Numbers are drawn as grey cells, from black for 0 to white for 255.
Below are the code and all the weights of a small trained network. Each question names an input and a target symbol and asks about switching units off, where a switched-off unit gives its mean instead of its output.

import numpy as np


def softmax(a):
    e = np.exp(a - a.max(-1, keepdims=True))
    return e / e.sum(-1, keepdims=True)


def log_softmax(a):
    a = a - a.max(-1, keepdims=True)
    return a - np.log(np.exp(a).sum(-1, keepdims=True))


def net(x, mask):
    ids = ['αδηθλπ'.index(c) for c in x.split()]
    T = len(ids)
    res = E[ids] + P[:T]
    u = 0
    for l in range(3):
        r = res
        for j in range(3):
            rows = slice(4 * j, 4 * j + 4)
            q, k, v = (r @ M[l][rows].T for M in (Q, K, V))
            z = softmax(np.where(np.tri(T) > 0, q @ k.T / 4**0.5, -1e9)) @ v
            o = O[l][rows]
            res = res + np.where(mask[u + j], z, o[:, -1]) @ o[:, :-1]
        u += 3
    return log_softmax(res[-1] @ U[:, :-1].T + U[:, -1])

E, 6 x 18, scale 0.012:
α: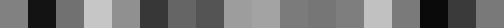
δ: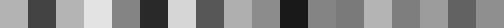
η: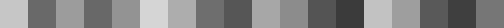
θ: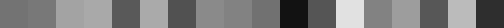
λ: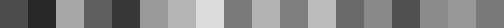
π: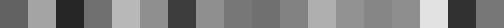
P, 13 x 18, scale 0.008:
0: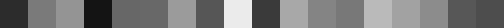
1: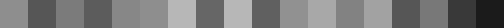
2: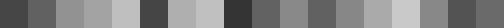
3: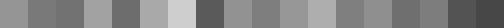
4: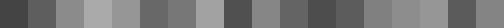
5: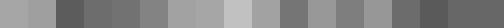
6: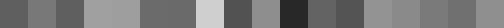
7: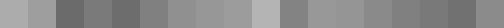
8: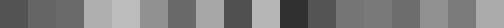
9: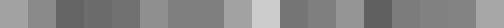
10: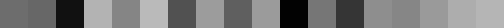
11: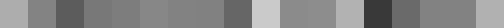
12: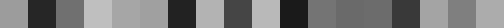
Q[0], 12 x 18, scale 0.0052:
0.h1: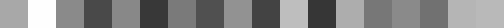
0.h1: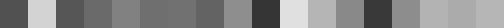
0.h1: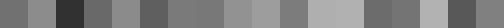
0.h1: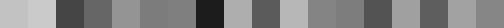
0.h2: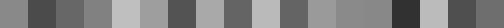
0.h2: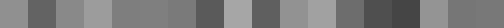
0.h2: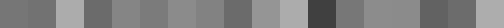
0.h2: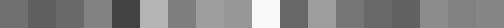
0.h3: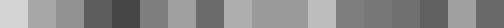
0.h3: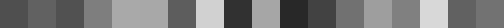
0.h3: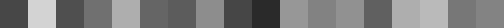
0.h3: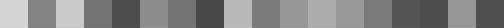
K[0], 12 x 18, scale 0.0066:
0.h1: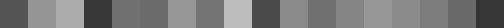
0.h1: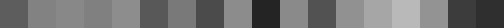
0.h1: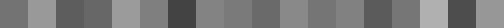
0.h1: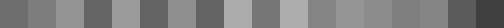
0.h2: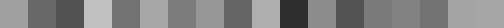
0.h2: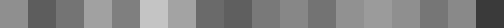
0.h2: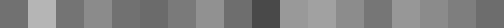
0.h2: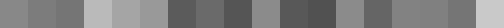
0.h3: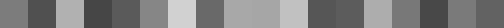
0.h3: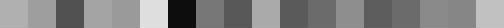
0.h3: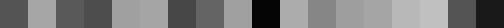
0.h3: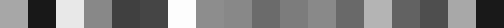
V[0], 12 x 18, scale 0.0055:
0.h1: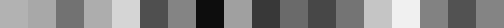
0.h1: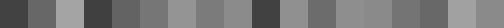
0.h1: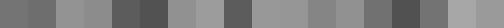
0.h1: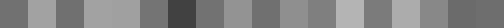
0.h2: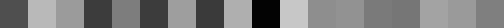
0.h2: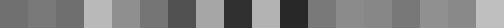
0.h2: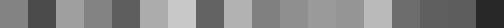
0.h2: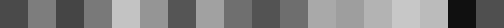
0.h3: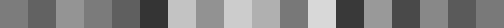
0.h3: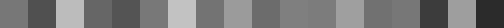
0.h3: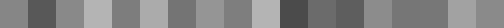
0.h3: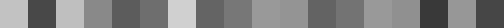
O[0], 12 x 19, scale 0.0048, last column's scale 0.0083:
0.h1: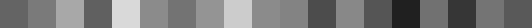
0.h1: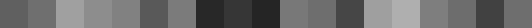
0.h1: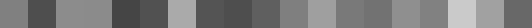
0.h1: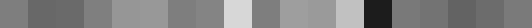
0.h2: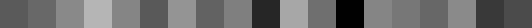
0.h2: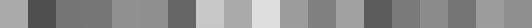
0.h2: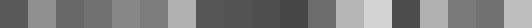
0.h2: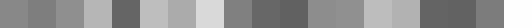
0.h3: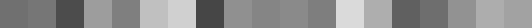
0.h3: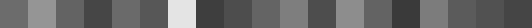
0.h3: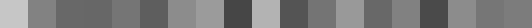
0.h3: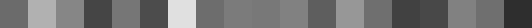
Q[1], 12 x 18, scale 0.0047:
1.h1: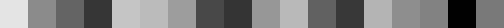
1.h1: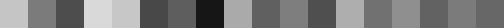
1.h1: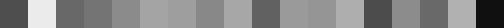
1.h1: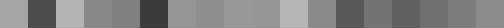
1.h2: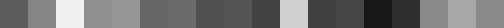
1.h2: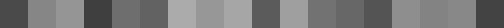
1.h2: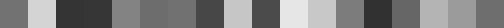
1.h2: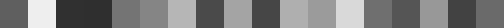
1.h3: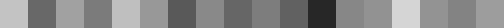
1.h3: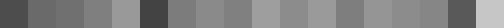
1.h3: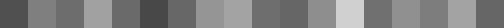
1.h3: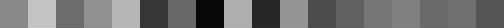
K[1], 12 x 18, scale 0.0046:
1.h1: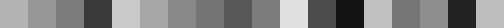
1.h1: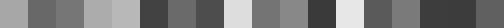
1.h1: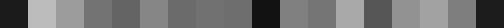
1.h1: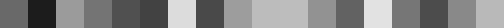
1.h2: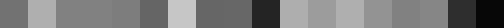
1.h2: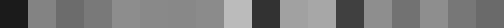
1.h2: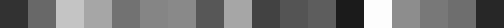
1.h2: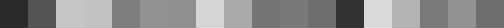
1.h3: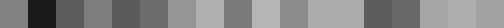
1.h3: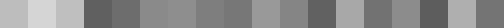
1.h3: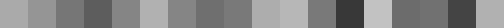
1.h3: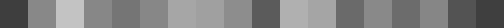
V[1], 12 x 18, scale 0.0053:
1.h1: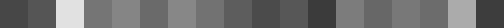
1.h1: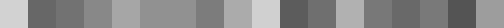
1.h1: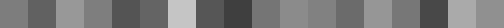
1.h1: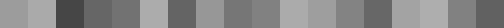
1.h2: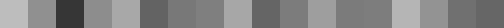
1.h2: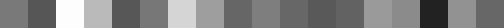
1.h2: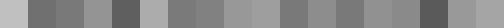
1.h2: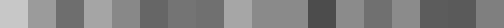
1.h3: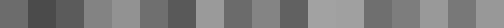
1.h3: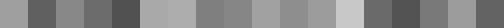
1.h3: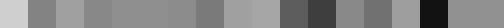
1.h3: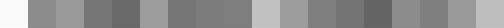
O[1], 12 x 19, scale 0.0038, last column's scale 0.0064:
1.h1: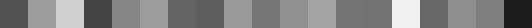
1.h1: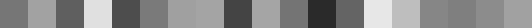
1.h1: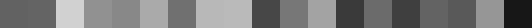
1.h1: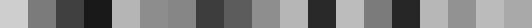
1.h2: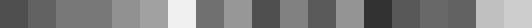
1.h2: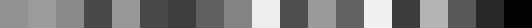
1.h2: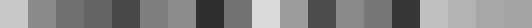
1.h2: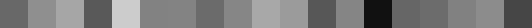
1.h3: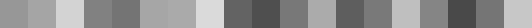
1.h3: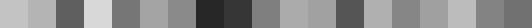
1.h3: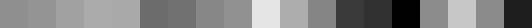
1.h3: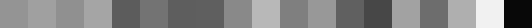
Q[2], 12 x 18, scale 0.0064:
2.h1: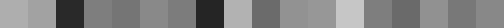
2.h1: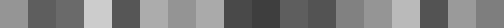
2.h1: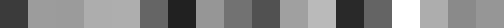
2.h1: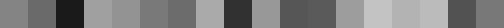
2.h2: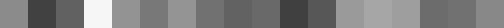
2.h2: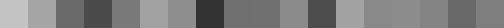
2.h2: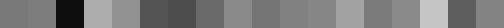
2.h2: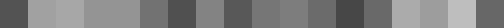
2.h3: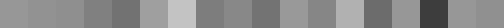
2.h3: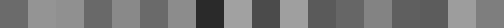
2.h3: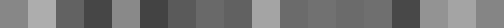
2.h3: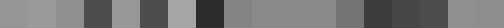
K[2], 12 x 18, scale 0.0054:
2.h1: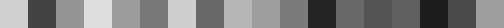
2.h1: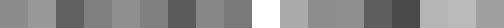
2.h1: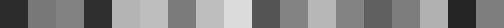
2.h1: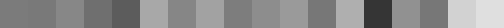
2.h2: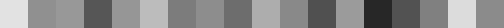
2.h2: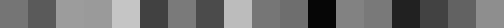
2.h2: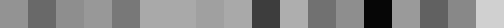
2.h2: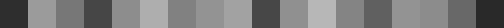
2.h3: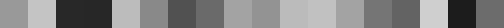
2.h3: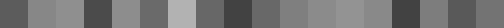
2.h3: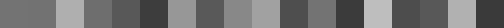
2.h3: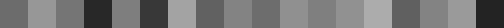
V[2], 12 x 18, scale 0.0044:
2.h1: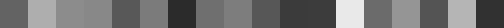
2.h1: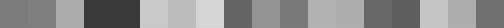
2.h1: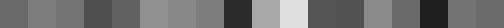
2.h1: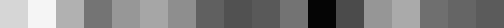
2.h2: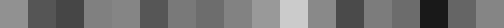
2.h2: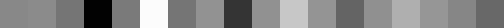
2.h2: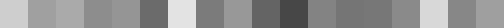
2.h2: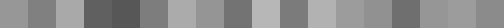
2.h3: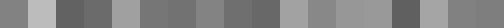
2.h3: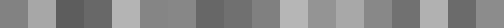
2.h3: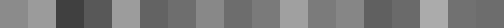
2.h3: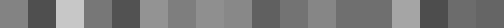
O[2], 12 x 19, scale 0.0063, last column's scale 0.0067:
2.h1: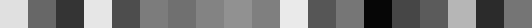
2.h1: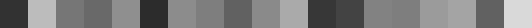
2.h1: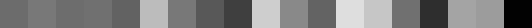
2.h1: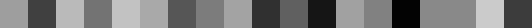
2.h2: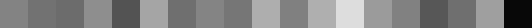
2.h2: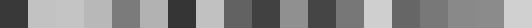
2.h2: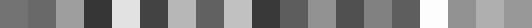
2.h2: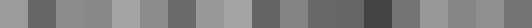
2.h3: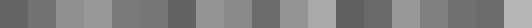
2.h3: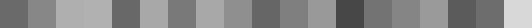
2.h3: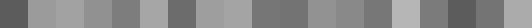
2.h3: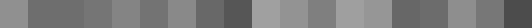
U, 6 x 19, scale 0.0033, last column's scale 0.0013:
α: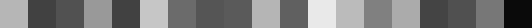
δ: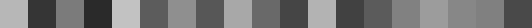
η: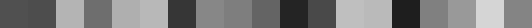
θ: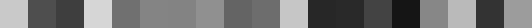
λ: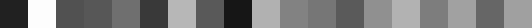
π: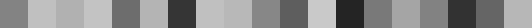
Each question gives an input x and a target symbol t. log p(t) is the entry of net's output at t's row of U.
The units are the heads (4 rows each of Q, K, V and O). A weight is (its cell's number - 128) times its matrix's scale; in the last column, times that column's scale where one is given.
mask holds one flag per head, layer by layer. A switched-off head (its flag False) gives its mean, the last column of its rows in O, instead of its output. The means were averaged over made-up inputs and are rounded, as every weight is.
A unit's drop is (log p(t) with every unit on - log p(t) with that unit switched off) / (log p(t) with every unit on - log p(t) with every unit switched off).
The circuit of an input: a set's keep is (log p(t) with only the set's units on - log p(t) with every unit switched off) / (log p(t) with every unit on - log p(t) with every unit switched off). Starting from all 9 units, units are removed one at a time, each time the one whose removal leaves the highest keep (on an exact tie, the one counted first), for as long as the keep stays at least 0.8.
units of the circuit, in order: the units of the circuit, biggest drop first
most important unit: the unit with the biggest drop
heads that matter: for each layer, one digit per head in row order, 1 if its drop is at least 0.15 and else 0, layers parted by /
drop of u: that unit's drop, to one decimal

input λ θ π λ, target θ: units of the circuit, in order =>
[0.h3 2.h1 1.h3]
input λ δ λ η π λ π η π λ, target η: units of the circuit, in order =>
[0.h3 2.h1]
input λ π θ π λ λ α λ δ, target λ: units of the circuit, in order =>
[2.h1 0.h1]
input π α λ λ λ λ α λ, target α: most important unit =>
0.h3
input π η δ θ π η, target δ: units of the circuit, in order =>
[0.h3 2.h2 1.h3]
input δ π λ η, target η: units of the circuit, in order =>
[2.h1 0.h3]
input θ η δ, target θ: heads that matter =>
100 / 110 / 100
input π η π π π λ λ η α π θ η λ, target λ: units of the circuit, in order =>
[2.h1 0.h1]
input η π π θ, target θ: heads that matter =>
110 / 000 / 100
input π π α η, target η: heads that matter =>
000 / 000 / 100
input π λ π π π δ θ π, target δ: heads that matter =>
000 / 110 / 010
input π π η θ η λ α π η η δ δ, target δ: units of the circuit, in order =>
[2.h2 0.h2 0.h3]
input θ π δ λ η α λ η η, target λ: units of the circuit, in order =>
[0.h1 2.h1]
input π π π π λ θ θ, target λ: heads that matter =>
111 / 010 / 101
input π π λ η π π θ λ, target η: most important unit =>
1.h1
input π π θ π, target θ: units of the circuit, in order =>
[2.h1 1.h1]
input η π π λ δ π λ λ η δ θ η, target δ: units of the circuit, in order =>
[2.h2 0.h3]
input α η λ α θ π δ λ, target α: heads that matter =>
101 / 111 / 110
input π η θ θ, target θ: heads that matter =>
000 / 000 / 100
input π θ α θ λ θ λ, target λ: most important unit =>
2.h1
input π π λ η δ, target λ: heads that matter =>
110 / 110 / 101
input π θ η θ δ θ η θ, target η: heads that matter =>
001 / 101 / 100
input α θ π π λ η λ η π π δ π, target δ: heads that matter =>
000 / 010 / 010
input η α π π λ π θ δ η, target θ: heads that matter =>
011 / 110 / 101
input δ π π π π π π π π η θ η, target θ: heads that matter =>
011 / 100 / 100
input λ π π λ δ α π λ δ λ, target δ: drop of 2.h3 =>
-0.1
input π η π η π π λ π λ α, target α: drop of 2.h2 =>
0.3
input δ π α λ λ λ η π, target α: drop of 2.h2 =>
0.3
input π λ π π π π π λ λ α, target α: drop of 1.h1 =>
0.0
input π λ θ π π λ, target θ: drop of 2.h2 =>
0.1
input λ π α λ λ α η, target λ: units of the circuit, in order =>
[2.h1]
